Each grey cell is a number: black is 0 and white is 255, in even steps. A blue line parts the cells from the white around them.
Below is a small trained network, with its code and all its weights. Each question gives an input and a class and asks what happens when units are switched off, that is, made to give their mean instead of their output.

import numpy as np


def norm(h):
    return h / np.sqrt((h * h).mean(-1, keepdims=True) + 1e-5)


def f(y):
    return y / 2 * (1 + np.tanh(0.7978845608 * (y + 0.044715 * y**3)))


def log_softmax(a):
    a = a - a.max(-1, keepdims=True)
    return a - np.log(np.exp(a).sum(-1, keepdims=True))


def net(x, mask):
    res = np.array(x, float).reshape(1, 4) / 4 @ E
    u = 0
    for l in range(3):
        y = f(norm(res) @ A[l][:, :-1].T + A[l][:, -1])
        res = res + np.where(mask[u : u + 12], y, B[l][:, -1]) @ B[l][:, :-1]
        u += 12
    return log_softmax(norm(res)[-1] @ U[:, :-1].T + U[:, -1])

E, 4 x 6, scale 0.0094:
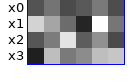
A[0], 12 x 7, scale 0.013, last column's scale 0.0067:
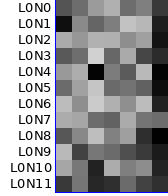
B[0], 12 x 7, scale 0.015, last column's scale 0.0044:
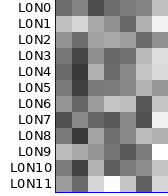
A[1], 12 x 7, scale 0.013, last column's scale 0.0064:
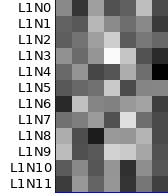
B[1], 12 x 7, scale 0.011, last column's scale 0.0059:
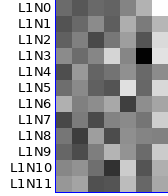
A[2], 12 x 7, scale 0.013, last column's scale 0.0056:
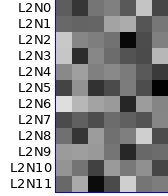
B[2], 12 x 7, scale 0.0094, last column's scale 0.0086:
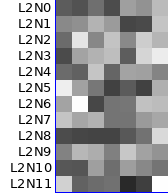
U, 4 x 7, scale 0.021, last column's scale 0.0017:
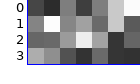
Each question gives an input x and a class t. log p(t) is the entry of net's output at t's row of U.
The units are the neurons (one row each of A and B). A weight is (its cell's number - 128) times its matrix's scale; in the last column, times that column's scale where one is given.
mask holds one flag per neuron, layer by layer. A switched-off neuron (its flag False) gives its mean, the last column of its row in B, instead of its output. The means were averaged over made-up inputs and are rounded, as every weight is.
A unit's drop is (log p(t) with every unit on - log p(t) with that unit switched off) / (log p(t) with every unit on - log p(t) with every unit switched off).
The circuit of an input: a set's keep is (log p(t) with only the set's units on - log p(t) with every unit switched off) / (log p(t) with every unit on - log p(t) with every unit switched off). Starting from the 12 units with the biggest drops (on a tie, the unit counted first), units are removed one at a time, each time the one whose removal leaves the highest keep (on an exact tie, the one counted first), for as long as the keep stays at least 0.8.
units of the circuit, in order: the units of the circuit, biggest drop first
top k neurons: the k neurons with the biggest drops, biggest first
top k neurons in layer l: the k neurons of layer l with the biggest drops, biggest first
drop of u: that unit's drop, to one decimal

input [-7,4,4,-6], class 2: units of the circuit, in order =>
L0N6
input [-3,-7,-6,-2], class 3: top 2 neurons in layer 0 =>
L0N3, L0N8
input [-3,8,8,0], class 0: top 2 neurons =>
L0N3, L0N8
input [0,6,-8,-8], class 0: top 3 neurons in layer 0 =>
L0N4, L0N10, L0N1
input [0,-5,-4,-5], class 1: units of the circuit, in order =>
L0N9, L2N2
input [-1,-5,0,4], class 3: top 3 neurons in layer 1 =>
L1N10, L1N11, L1N5
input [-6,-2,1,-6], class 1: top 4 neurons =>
L0N9, L0N11, L2N6, L2N2
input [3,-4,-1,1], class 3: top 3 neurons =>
L0N6, L0N0, L1N5
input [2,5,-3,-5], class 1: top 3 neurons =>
L0N9, L1N5, L2N2
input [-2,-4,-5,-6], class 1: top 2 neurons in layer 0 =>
L0N9, L0N3
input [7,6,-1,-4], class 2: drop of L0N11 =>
1.0
